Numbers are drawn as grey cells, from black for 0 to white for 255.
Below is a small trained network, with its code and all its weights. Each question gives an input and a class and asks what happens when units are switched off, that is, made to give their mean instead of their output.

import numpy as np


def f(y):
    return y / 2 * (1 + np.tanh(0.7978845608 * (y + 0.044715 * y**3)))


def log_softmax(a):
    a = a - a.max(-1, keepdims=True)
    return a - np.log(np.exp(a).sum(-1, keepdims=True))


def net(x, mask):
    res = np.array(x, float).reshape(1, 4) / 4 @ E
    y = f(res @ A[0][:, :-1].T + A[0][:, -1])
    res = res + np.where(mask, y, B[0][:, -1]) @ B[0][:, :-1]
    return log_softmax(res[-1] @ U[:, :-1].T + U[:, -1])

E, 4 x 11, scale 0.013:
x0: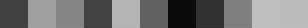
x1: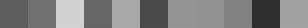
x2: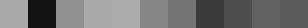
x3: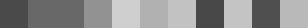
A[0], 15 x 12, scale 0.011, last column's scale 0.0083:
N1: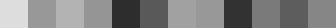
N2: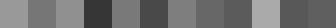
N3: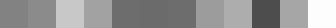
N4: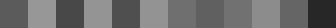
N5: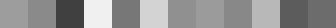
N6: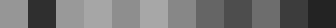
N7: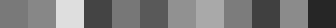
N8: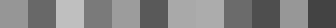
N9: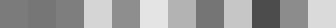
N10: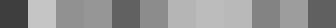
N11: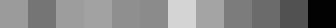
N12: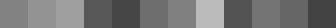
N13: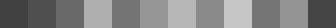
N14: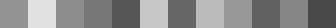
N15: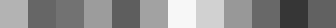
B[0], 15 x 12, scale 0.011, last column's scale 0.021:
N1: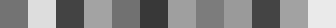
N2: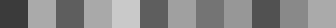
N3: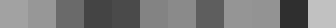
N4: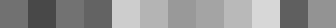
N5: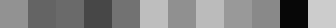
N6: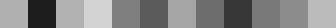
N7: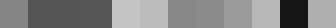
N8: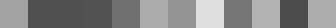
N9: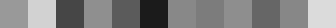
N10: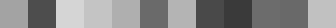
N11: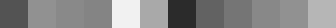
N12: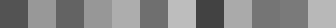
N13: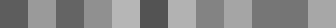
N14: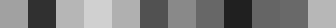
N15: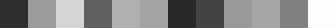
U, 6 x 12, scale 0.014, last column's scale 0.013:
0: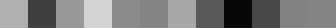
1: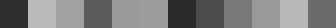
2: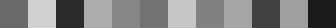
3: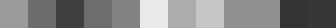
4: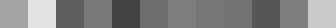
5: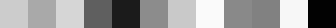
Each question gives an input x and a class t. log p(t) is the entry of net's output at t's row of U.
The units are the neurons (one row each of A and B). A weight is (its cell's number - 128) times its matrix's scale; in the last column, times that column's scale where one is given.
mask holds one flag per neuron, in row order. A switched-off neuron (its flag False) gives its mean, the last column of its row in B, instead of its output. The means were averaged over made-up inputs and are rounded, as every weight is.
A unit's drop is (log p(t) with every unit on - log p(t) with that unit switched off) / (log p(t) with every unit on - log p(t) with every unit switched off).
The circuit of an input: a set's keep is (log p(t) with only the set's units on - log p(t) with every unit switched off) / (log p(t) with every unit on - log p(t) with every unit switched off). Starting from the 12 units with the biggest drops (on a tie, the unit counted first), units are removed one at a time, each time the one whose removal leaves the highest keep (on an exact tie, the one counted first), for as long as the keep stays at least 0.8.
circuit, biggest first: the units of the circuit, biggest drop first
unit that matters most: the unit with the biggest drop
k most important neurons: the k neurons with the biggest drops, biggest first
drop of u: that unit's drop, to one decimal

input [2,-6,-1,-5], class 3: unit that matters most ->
N9
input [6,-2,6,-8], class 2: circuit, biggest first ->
N15, N2
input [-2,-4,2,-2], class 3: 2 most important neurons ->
N5, N9
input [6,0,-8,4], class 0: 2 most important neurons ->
N10, N15
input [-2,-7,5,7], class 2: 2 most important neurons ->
N9, N13
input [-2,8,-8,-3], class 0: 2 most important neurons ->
N10, N14
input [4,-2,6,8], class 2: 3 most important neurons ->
N9, N10, N14
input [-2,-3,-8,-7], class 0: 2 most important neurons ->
N14, N10
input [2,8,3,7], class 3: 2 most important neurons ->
N8, N1
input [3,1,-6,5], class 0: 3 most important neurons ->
N10, N1, N15
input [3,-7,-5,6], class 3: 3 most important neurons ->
N1, N5, N4
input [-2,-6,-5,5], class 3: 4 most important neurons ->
N5, N1, N6, N4
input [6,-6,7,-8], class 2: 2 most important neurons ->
N2, N15
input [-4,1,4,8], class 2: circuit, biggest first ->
N9
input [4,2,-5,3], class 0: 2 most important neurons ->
N15, N10
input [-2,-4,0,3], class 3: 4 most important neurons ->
N1, N5, N2, N12
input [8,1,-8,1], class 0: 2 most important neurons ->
N15, N10
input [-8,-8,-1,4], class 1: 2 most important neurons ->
N15, N11
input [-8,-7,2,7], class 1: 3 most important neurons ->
N15, N11, N1
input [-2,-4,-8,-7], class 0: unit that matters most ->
N14
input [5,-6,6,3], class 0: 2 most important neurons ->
N15, N7
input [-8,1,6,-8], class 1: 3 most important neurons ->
N15, N11, N9
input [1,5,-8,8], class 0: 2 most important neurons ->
N10, N1
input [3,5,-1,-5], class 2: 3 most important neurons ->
N15, N5, N2
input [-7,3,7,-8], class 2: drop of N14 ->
0.4
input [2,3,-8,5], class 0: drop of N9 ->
0.0
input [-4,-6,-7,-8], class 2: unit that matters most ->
N1
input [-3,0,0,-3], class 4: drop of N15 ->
0.1
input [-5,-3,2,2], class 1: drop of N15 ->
1.2
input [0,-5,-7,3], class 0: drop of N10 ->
0.2
